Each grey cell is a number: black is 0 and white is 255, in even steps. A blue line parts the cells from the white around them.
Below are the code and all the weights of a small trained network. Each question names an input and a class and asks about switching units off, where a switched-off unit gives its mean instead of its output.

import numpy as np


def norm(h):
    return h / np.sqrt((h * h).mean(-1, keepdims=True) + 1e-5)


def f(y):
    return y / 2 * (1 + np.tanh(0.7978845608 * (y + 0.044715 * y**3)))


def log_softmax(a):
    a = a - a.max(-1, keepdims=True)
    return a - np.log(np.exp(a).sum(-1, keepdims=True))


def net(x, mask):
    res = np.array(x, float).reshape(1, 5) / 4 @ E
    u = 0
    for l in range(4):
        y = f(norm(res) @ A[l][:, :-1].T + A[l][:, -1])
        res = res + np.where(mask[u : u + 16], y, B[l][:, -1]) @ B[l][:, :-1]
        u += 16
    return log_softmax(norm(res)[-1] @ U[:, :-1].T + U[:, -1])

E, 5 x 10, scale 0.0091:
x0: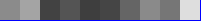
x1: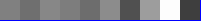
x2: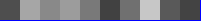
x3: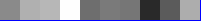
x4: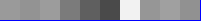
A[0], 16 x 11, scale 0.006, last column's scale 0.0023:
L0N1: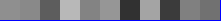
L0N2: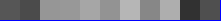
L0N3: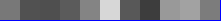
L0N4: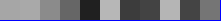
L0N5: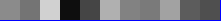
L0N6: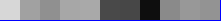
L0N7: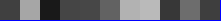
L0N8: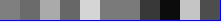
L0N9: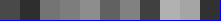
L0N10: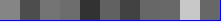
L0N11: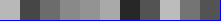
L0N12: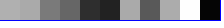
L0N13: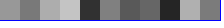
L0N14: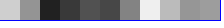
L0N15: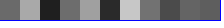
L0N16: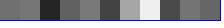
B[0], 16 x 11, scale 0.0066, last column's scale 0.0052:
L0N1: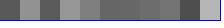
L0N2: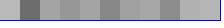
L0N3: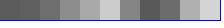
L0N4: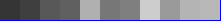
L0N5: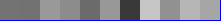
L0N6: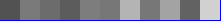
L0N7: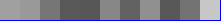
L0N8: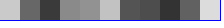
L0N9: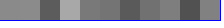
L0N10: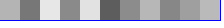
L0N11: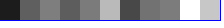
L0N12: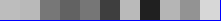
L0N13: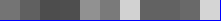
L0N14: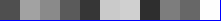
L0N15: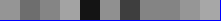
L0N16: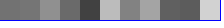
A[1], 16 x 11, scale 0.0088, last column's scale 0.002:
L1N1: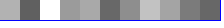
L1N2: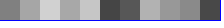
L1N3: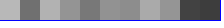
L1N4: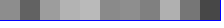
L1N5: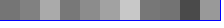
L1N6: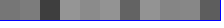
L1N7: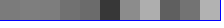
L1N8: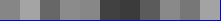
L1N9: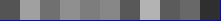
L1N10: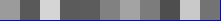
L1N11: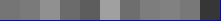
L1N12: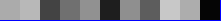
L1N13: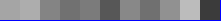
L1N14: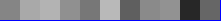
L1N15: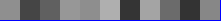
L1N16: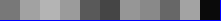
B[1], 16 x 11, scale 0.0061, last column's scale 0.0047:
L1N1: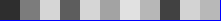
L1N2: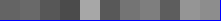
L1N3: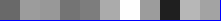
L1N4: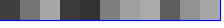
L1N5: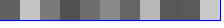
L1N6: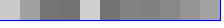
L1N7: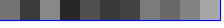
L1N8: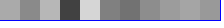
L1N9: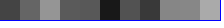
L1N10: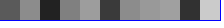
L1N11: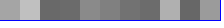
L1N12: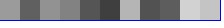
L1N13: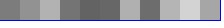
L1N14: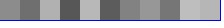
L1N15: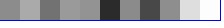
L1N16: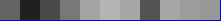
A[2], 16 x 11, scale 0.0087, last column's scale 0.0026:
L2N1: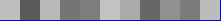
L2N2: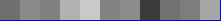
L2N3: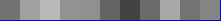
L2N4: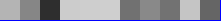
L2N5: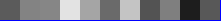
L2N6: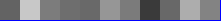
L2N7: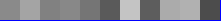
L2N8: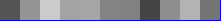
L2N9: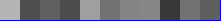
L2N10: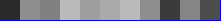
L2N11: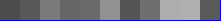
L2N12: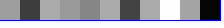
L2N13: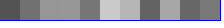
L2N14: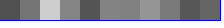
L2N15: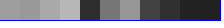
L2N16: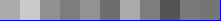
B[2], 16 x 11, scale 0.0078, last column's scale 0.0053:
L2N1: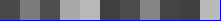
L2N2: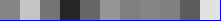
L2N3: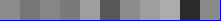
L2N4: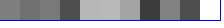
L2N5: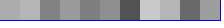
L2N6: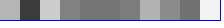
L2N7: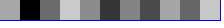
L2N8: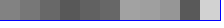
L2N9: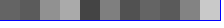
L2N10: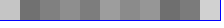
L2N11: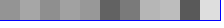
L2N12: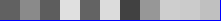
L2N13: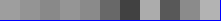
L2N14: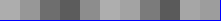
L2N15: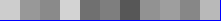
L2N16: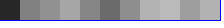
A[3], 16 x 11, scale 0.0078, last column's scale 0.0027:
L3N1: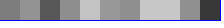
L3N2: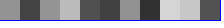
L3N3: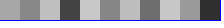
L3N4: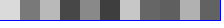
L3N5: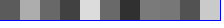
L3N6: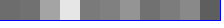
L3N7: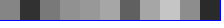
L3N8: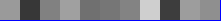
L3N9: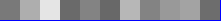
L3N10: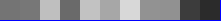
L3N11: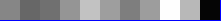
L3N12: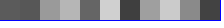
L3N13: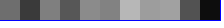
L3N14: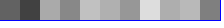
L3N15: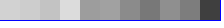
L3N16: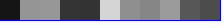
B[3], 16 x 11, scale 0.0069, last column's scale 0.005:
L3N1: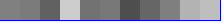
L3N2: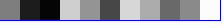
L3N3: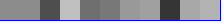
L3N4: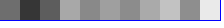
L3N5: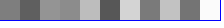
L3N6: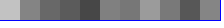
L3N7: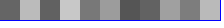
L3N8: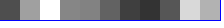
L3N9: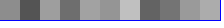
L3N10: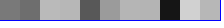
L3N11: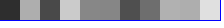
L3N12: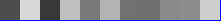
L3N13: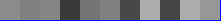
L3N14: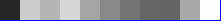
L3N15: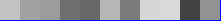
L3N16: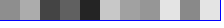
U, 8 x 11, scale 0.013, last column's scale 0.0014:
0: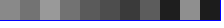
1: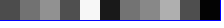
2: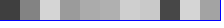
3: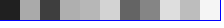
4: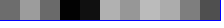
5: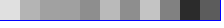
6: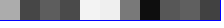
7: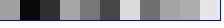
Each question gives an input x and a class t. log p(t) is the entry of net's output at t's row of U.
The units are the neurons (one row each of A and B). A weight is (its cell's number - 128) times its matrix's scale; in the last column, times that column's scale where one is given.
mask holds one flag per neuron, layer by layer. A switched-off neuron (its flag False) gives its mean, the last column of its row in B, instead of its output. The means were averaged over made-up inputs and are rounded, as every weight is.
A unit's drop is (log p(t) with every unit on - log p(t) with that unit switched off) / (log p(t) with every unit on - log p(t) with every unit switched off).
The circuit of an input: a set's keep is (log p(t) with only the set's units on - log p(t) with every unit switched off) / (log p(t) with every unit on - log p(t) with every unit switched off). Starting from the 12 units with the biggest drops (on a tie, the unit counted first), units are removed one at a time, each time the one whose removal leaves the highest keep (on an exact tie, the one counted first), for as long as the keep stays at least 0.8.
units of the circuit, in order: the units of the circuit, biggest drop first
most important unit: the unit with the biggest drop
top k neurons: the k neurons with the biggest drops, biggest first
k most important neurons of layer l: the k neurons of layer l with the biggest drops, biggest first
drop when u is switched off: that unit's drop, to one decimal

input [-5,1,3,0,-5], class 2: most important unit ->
L0N2
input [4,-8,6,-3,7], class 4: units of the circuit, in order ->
L0N16; L0N7; L1N7
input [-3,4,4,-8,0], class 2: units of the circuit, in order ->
L1N3; L3N10
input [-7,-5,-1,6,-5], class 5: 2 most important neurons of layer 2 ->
L2N5; L2N15
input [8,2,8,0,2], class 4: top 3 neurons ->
L0N16; L0N7; L1N15
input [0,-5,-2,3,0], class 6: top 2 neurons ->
L0N8; L0N14
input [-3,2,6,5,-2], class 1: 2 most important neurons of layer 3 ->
L3N5; L3N14
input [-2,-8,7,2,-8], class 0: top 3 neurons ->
L1N9; L0N3; L2N9
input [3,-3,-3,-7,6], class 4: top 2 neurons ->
L0N16; L0N14
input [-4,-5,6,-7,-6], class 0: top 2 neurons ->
L2N9; L0N16
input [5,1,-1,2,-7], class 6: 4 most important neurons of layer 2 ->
L2N4; L2N16; L2N12; L2N2
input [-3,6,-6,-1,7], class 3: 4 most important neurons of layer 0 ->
L0N5; L0N10; L0N4; L0N11
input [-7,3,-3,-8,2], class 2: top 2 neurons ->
L1N1; L1N3
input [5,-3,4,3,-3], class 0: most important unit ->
L0N8
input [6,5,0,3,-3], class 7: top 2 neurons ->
L0N12; L1N12
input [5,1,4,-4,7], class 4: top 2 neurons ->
L0N16; L0N14
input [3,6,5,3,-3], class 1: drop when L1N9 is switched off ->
0.1
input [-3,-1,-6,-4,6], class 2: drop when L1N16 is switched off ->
0.0
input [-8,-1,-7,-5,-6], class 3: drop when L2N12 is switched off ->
0.1
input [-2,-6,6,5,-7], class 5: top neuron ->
L2N15
